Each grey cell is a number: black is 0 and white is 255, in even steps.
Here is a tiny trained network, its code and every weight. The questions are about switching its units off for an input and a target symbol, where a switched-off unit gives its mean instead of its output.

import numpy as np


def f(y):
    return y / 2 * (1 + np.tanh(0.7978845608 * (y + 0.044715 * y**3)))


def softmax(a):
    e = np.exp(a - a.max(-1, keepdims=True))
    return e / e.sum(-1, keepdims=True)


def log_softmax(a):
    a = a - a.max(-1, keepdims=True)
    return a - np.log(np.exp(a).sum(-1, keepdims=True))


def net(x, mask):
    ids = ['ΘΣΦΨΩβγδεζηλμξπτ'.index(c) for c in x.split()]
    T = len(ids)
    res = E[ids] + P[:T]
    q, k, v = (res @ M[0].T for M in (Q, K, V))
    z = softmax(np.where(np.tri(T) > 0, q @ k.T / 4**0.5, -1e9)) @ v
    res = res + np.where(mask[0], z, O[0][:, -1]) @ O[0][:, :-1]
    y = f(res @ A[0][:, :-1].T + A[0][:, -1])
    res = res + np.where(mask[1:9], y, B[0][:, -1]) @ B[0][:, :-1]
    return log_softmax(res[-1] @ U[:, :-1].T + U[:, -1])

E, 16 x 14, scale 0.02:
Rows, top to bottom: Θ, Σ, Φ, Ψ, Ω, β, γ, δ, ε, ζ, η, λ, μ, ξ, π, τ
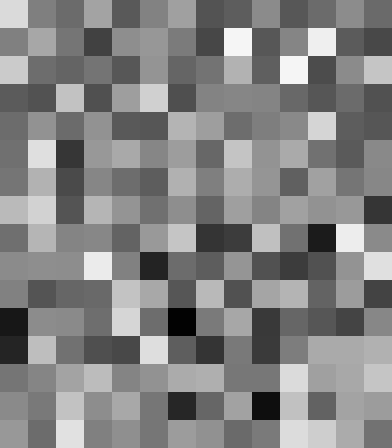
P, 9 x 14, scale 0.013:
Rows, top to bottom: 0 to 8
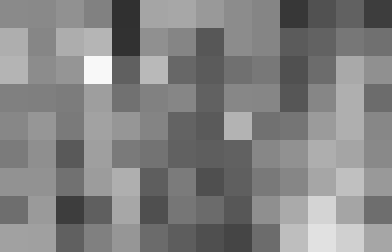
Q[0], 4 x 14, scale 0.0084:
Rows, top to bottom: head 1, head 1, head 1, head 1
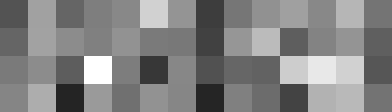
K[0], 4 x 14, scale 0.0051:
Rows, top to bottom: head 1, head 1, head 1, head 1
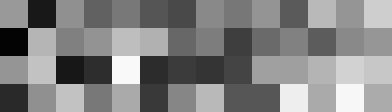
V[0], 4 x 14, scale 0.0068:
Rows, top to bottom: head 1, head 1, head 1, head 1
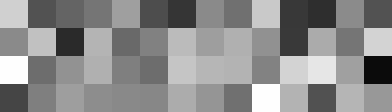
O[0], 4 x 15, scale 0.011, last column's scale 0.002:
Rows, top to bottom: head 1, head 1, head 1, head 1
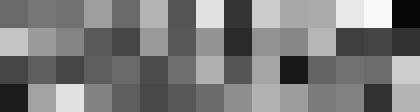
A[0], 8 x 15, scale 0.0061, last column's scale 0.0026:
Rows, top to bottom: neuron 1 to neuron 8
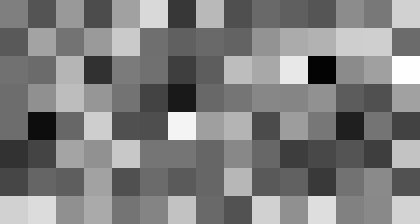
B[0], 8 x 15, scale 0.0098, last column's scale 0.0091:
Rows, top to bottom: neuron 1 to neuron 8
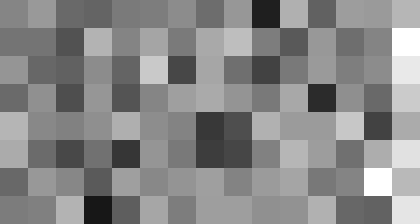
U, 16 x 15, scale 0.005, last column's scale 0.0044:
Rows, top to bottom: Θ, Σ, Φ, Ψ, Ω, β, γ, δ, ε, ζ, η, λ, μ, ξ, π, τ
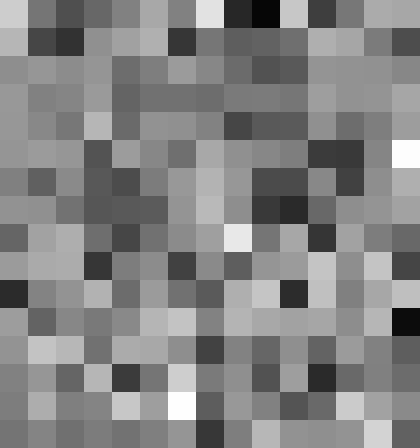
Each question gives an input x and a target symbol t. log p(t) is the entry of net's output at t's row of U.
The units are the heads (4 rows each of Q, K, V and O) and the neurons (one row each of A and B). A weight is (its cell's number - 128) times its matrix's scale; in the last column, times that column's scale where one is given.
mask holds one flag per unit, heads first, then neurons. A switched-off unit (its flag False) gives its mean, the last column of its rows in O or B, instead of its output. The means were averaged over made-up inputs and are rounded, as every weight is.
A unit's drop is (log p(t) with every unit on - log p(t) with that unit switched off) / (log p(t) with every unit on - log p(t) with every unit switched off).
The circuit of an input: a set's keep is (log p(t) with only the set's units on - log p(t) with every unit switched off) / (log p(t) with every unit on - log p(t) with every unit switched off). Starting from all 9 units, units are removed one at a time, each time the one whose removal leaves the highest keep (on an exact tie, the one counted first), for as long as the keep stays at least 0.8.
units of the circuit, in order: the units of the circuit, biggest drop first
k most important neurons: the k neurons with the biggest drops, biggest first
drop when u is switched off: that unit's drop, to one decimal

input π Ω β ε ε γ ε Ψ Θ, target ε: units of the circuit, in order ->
(head 1; neuron 4)
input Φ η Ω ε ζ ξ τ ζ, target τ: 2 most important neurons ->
(neuron 6; neuron 7)
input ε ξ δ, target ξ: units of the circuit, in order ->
(head 1; neuron 4)
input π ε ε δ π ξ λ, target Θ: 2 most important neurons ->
(neuron 3; neuron 4)
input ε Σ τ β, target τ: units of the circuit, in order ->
(head 1; neuron 6; neuron 7)
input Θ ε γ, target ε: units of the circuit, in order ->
(head 1; neuron 4; neuron 8)
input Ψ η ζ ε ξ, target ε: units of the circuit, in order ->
(head 1; neuron 4; neuron 6)
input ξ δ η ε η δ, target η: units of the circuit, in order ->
(head 1; neuron 2; neuron 1)
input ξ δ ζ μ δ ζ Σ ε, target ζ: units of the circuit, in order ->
(head 1; neuron 8)
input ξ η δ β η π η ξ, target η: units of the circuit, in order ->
(head 1; neuron 2)
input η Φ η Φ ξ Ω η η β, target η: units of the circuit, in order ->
(head 1; neuron 2)
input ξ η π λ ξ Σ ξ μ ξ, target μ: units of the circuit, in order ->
(head 1; neuron 5)
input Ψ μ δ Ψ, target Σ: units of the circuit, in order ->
(head 1; neuron 3; neuron 2)
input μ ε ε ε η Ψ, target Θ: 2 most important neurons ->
(neuron 3; neuron 4)
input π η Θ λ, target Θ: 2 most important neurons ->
(neuron 1; neuron 7)
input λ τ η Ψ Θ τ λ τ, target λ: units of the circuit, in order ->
(head 1; neuron 2)
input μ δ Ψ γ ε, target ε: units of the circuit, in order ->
(head 1; neuron 4)
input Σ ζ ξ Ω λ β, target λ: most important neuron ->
(neuron 8)
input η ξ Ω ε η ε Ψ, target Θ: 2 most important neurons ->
(neuron 1; neuron 6)
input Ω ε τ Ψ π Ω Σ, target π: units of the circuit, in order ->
(head 1; neuron 3)
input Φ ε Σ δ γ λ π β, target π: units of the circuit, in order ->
(head 1; neuron 6)
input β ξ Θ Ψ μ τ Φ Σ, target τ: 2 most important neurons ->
(neuron 6; neuron 7)
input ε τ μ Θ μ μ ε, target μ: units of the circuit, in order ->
(head 1)
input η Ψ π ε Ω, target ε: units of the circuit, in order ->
(head 1; neuron 4; neuron 6)
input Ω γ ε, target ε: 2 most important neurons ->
(neuron 4; neuron 8)
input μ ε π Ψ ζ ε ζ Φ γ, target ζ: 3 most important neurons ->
(neuron 8; neuron 2; neuron 4)
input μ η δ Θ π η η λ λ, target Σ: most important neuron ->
(neuron 2)
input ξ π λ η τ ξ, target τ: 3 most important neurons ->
(neuron 6; neuron 7; neuron 5)
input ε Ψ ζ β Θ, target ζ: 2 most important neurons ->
(neuron 8; neuron 2)
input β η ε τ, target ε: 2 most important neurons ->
(neuron 4; neuron 6)
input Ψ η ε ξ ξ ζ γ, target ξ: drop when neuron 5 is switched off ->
0.0
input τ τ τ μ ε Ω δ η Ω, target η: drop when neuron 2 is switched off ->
0.1
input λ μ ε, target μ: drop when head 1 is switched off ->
0.8
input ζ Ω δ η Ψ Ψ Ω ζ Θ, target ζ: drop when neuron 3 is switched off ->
0.0
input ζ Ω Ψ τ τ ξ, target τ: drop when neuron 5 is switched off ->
0.3
